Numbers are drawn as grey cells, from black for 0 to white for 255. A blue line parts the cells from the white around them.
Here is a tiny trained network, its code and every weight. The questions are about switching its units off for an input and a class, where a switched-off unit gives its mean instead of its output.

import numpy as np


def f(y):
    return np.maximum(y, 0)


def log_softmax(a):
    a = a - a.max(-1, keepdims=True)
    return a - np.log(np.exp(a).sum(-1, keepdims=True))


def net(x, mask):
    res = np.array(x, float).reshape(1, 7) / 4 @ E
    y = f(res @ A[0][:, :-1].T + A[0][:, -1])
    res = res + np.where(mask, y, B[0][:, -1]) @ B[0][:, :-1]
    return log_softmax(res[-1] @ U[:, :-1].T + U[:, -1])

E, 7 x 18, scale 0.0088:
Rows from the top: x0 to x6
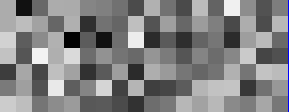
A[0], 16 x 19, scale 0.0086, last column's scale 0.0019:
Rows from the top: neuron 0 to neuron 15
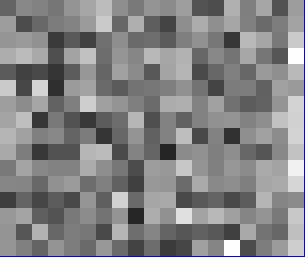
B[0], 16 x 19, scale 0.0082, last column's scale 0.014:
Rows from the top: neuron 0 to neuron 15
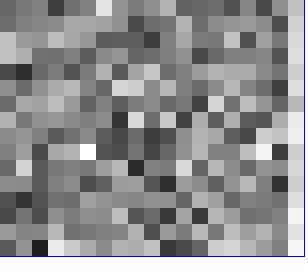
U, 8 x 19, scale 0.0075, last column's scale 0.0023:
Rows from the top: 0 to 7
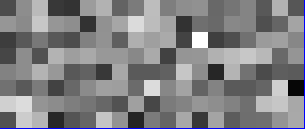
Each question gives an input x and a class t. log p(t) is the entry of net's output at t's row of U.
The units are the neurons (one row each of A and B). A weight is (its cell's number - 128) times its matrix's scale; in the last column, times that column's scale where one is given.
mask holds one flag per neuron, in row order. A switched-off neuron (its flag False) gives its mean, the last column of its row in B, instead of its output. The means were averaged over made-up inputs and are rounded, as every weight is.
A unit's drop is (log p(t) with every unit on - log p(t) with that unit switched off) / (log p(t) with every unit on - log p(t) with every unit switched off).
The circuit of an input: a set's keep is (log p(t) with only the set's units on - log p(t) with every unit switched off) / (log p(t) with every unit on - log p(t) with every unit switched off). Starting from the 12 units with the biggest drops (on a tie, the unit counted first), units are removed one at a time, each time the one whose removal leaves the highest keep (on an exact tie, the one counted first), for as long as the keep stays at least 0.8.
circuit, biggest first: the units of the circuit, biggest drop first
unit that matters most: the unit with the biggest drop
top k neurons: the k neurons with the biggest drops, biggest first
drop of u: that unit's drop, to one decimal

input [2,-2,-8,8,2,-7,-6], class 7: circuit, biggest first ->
neuron 0; neuron 15
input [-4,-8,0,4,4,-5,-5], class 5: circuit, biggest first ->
neuron 15; neuron 0; neuron 9
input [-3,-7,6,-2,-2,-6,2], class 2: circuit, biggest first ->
neuron 12; neuron 15; neuron 13
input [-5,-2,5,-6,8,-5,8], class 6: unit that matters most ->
neuron 8
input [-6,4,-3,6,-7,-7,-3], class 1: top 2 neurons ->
neuron 5; neuron 9
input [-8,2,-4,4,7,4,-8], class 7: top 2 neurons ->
neuron 15; neuron 7
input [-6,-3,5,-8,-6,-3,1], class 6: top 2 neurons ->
neuron 2; neuron 8
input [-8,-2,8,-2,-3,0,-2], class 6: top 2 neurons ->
neuron 2; neuron 8
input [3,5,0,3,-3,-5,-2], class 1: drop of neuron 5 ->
0.1
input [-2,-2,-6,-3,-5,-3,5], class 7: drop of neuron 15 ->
0.2
